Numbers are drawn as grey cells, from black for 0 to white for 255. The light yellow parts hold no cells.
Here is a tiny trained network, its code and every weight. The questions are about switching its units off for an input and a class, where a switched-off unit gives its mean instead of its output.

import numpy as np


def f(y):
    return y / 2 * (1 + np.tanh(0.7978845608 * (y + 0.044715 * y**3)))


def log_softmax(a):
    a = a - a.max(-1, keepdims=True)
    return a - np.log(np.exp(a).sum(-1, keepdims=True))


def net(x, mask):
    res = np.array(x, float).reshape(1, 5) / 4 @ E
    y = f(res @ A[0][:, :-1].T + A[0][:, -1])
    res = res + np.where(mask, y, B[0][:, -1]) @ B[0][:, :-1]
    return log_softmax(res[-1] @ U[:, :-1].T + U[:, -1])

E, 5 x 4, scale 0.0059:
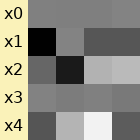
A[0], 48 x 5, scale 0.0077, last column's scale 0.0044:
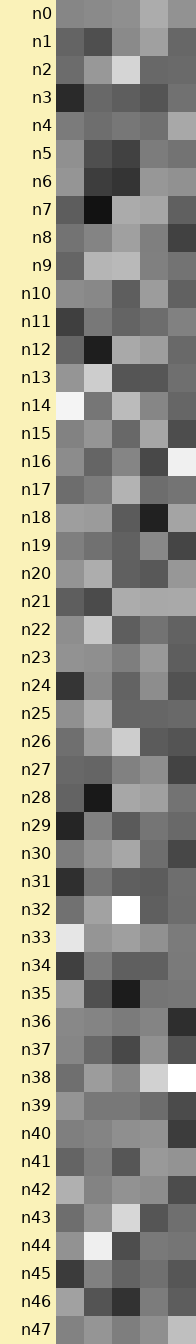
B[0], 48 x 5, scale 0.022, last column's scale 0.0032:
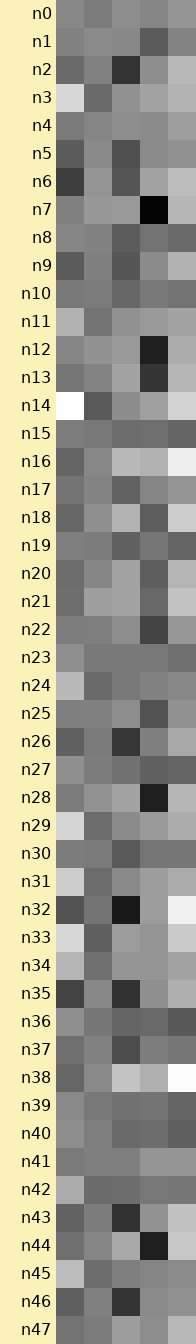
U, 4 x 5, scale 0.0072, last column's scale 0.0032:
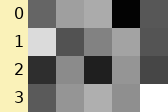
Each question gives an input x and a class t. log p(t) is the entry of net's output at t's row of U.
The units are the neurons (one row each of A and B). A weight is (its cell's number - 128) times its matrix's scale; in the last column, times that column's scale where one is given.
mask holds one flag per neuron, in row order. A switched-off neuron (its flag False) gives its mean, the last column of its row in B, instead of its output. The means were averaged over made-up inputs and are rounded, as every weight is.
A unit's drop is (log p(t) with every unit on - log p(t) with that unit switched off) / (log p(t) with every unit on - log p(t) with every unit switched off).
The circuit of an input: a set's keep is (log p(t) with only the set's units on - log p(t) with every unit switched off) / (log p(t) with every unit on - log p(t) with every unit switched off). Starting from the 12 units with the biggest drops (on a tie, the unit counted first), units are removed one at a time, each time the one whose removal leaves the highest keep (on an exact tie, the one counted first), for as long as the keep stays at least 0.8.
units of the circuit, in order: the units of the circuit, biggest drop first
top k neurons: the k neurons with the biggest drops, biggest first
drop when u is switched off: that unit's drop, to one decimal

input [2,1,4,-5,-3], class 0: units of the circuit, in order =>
[n7 n28]
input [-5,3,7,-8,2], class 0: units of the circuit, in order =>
[n7]
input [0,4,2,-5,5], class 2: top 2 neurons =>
[n14 n32]
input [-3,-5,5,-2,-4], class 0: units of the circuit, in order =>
[n7 n28]
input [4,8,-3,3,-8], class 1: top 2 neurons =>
[n3 n29]
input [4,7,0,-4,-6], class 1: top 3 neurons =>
[n3 n29 n31]
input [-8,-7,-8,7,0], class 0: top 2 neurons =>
[n44 n13]
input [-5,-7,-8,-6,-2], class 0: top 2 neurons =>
[n44 n13]
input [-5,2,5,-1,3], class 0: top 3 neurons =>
[n7 n28 n12]
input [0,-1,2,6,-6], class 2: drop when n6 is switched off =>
0.1
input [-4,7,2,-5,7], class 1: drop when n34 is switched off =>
0.1
